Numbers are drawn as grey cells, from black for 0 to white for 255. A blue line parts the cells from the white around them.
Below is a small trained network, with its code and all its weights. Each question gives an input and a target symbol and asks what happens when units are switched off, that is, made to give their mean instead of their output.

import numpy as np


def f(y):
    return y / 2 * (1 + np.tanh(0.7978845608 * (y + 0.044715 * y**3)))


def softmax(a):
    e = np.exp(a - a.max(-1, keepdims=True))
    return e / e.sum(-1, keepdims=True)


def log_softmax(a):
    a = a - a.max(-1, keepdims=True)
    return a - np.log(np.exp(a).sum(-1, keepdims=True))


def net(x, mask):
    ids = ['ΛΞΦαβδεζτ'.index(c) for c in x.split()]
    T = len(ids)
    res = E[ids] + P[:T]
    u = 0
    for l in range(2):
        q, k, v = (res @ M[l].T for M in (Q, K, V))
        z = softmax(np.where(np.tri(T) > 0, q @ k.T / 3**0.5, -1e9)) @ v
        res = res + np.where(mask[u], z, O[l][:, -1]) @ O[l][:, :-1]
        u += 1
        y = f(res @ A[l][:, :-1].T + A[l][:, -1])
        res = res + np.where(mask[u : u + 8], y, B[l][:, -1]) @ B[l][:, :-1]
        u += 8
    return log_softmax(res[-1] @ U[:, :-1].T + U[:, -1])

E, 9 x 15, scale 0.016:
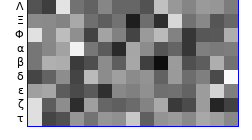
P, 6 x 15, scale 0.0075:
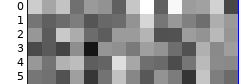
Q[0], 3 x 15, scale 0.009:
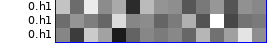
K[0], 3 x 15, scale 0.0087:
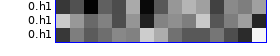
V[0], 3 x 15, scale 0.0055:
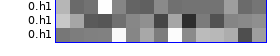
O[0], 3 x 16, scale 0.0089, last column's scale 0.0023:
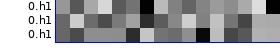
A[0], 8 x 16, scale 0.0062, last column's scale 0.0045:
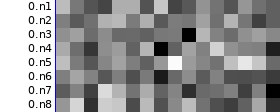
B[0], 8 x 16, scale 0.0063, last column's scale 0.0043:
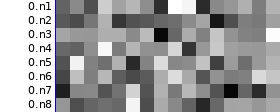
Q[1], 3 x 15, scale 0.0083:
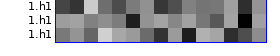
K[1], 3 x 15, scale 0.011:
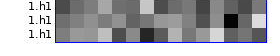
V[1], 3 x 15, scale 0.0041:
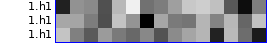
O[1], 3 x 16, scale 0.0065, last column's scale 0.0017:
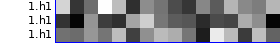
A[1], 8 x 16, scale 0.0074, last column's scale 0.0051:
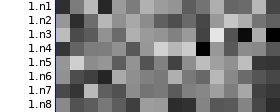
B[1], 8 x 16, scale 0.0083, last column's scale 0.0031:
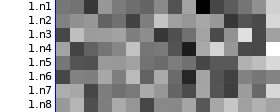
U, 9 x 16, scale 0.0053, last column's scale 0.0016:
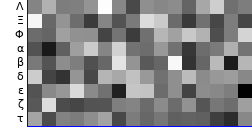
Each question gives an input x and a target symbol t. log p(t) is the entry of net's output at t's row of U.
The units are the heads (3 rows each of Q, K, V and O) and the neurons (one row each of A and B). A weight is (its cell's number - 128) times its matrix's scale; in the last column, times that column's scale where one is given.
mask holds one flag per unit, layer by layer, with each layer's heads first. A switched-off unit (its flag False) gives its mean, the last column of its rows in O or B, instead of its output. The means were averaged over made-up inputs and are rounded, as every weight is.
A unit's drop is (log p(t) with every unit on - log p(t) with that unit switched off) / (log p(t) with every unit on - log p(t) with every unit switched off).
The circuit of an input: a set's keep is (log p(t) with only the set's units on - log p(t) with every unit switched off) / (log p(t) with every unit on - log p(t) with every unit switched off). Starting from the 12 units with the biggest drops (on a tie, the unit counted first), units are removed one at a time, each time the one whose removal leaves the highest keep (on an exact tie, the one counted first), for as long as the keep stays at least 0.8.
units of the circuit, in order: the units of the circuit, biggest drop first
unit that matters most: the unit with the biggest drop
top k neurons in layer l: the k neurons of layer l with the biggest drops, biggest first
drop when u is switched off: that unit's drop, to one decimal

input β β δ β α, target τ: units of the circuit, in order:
[0.h1, 1.n4, 0.n7]
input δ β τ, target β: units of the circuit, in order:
[0.h1, 1.n3, 1.n2]
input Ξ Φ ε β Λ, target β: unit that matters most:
1.h1
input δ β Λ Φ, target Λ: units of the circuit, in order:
[0.h1, 1.n3, 0.n8]
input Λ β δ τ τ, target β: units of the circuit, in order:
[1.n3, 0.h1, 1.n2]
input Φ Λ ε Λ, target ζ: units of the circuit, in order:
[1.h1, 0.h1, 1.n1, 0.n3]
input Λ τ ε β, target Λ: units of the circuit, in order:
[0.h1, 0.n1]
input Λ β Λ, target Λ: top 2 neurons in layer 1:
[1.n5, 1.n2]
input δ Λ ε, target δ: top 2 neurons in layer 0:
[0.n6, 0.n8]
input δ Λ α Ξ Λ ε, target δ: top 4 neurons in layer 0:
[0.n8, 0.n6, 0.n4, 0.n3]
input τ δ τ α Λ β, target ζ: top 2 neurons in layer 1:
[1.n8, 1.n4]
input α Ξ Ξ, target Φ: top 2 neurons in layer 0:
[0.n3, 0.n8]
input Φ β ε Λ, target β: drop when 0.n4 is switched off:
0.0
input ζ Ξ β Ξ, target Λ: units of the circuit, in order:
[0.h1]
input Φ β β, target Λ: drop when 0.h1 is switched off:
0.2
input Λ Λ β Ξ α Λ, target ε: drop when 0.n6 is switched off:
-0.1
